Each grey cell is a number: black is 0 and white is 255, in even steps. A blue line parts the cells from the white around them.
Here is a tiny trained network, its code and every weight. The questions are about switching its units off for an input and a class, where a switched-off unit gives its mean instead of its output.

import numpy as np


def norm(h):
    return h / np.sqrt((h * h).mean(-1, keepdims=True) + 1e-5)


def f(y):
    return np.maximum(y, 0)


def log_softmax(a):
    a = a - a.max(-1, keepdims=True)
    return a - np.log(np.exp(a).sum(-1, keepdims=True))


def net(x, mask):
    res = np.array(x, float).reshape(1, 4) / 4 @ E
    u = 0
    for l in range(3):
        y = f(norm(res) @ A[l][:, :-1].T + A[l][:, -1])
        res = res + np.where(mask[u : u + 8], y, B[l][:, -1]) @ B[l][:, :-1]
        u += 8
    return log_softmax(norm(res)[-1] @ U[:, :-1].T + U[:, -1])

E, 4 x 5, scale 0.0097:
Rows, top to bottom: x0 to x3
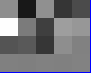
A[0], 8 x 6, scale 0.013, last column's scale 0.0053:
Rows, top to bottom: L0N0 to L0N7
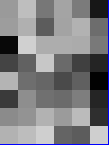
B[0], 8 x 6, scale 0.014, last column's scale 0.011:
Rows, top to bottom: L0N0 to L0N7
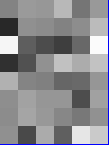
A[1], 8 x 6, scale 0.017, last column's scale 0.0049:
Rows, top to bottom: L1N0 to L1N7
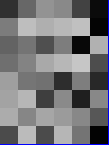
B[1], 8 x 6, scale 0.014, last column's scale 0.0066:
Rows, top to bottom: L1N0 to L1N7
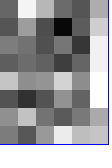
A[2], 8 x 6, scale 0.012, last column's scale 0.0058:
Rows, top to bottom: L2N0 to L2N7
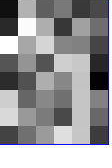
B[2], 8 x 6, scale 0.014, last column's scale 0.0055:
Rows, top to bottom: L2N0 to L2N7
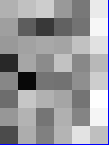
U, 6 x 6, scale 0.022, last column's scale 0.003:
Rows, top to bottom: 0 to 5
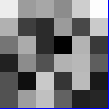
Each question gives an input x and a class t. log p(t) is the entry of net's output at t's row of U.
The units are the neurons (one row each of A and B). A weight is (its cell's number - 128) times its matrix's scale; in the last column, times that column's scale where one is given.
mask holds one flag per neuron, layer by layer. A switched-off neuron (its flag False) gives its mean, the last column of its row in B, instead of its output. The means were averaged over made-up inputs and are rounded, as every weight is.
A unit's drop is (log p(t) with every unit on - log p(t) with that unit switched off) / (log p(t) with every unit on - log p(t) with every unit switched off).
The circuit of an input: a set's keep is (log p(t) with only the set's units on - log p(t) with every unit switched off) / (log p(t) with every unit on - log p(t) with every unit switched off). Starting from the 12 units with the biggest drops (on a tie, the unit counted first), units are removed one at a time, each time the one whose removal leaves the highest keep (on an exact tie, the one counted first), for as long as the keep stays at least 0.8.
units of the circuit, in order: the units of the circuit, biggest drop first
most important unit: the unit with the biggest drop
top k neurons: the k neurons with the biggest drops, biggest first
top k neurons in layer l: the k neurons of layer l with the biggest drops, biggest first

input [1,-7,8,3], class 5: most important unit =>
L0N3
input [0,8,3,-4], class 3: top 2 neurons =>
[L0N2; L0N1]
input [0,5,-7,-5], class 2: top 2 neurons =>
[L0N2; L1N1]
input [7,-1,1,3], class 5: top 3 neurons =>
[L0N7; L0N2; L1N0]
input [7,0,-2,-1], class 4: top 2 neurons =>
[L0N2; L0N3]
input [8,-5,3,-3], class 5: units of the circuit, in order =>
[L0N7; L1N0]
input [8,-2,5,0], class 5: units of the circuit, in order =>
[L0N2; L1N0]
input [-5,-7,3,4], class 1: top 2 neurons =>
[L0N2; L0N7]
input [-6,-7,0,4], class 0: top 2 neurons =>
[L0N2; L1N4]
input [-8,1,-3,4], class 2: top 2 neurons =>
[L0N1; L0N0]
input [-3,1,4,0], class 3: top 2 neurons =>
[L0N1; L1N7]
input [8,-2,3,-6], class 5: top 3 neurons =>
[L0N7; L0N2; L1N0]
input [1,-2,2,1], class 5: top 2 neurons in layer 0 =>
[L0N7; L0N3]
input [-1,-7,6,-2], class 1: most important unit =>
L0N2
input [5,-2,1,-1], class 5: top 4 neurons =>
[L0N7; L1N0; L0N2; L2N0]
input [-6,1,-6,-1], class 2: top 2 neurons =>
[L0N1; L1N1]
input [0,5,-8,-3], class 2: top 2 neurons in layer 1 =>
[L1N1; L1N3]
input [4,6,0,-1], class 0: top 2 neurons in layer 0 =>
[L0N2; L0N5]
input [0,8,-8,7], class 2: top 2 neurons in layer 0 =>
[L0N2; L0N1]
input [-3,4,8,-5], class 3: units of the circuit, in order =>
[L0N2]
